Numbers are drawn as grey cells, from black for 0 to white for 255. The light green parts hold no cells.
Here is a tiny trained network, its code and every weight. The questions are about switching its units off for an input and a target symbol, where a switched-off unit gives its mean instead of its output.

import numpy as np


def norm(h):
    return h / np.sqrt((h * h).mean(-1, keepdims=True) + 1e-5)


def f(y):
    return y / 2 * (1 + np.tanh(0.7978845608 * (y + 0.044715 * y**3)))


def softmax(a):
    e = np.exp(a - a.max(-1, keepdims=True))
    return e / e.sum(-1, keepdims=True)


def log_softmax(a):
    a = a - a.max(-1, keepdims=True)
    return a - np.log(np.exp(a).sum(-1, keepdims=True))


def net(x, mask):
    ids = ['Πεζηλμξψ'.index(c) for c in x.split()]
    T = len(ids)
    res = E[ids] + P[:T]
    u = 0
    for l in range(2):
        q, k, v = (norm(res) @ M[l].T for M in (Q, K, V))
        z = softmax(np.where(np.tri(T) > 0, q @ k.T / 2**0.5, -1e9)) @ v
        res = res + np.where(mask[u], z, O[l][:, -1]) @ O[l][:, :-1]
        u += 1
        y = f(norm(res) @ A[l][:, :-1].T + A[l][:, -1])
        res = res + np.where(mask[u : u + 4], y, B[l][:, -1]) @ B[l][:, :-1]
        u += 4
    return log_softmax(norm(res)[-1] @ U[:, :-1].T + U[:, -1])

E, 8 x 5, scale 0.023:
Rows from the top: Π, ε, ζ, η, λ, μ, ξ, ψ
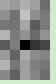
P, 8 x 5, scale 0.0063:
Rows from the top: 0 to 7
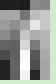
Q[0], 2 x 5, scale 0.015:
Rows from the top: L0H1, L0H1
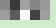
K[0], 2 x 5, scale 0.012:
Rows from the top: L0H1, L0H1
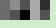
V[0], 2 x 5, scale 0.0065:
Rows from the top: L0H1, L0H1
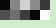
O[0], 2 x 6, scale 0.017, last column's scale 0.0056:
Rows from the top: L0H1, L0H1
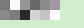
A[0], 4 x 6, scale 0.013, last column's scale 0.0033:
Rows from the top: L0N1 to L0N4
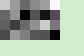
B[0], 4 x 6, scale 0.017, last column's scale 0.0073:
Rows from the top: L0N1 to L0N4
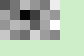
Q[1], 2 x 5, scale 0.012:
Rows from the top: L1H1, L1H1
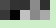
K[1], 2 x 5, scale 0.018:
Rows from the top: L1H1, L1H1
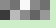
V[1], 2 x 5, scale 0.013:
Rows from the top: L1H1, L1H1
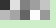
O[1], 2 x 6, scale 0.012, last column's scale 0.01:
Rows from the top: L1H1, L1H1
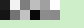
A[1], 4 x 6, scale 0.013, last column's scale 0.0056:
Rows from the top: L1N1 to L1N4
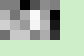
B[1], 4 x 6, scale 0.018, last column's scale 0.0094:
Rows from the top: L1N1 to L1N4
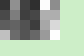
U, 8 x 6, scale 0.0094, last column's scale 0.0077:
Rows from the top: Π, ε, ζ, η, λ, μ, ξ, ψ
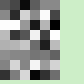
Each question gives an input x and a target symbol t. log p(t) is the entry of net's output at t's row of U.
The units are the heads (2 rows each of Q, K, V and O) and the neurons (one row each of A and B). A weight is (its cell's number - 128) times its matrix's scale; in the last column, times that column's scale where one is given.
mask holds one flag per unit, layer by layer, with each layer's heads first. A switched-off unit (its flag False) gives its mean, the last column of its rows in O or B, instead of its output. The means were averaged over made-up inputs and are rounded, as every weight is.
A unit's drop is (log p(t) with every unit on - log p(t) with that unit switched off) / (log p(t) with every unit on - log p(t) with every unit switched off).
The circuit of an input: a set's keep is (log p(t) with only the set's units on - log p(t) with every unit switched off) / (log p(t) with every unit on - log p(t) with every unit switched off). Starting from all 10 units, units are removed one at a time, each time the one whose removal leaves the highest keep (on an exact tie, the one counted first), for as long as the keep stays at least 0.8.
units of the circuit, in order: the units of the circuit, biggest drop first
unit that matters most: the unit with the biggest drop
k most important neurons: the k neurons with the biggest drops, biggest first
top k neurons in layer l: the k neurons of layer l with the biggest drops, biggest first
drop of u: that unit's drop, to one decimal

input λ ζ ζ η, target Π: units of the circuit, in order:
(L1H1, L1N3)
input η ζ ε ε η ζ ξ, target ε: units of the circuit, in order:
(L0H1, L1H1, L0N3, L1N3)
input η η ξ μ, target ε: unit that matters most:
L1H1
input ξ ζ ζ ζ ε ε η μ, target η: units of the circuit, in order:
(L0H1, L1H1)
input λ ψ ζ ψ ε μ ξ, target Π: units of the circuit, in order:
(L1H1, L1N3)
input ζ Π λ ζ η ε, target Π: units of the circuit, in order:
(L0N2, L1N2, L1H1)
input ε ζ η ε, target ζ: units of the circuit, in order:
(L0H1, L1N4)
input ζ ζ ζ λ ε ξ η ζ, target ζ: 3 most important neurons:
(L0N3, L0N4, L0N1)
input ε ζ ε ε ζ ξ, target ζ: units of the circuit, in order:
(L0H1, L1H1)
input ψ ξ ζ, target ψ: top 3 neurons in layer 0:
(L0N4, L0N3, L0N1)
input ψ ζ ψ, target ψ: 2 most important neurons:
(L0N4, L0N1)
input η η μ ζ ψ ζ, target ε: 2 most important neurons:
(L0N3, L1N3)
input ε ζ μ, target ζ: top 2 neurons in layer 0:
(L0N4, L0N2)
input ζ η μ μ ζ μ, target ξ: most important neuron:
(L0N1)
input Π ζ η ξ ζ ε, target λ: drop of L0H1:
1.1
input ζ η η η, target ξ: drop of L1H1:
1.1
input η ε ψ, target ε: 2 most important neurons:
(L0N3, L1N3)
